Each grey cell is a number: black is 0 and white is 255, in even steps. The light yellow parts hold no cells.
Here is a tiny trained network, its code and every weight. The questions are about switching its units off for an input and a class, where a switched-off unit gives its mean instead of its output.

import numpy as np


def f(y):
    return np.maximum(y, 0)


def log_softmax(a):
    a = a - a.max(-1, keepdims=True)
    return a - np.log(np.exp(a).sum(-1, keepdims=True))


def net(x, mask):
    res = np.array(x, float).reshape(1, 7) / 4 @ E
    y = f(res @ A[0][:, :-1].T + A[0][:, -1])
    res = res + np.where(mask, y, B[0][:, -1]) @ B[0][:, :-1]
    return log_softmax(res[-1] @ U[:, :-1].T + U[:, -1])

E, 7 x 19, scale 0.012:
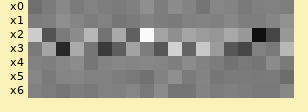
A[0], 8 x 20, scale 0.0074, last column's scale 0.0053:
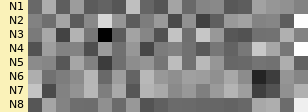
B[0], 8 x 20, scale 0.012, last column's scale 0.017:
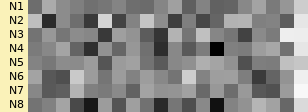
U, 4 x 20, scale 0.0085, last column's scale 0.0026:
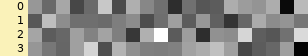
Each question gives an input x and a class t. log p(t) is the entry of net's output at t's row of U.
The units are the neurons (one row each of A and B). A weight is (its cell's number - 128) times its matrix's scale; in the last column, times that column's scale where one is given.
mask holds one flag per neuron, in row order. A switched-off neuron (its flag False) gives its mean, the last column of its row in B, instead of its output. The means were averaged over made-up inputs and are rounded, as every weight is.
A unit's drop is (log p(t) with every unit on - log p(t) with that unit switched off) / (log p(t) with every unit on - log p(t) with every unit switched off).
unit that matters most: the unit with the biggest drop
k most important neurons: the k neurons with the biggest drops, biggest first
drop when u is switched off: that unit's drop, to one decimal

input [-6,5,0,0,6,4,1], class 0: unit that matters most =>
N3
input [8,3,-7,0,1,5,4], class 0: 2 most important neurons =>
(N3, N8)
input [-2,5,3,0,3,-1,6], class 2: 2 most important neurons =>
(N3, N5)
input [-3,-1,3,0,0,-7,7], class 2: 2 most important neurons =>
(N3, N5)
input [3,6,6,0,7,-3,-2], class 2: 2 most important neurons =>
(N3, N7)
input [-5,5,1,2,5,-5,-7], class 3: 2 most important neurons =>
(N8, N4)
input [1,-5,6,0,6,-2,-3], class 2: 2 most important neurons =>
(N3, N7)
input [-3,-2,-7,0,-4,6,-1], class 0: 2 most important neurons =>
(N3, N8)
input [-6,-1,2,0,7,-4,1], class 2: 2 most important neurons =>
(N3, N5)
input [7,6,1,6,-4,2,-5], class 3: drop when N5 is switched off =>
0.1
